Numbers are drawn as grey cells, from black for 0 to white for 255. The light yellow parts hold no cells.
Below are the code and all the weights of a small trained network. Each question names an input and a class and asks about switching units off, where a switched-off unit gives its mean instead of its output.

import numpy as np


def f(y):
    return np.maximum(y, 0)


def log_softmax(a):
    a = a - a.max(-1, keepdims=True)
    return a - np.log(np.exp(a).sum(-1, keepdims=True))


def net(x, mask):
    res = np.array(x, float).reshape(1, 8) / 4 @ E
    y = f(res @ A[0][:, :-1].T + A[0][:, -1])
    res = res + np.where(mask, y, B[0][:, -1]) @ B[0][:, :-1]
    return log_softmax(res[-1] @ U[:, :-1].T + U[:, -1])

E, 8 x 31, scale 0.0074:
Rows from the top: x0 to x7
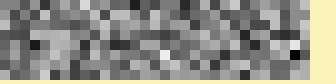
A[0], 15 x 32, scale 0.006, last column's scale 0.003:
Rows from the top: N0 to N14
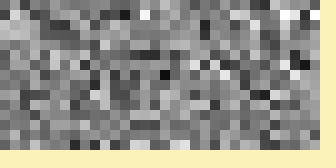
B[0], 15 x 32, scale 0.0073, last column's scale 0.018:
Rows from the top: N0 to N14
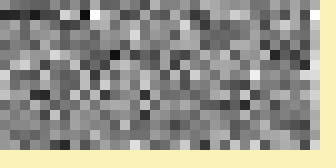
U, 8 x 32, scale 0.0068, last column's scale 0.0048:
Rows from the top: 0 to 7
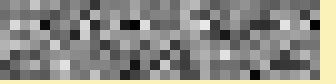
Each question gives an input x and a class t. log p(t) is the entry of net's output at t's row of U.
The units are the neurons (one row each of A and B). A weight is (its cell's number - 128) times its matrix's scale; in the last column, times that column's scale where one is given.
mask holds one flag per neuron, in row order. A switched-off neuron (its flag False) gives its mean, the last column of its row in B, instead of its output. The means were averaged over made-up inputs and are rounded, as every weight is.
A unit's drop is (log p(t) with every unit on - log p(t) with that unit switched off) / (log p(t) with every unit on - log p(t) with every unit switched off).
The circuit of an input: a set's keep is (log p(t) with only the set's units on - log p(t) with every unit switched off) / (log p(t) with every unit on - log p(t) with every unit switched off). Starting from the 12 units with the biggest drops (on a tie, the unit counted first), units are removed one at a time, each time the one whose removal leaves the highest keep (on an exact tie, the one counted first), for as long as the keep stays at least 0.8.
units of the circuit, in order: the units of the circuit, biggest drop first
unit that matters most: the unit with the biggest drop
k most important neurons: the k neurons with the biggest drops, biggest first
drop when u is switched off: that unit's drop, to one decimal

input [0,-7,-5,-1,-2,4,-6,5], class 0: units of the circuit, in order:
(N5 N3)
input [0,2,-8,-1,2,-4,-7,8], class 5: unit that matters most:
N10
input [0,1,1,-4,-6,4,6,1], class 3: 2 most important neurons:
(N1 N6)
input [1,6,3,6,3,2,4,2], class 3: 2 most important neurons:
(N1 N5)
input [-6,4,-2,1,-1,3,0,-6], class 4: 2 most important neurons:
(N1 N14)
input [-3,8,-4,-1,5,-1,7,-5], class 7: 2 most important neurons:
(N14 N2)
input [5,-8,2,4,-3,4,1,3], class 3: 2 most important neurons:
(N14 N10)
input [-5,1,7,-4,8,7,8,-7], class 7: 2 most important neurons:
(N9 N14)
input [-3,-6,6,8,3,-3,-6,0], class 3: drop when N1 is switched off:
0.3
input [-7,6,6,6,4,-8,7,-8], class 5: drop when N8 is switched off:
-0.1
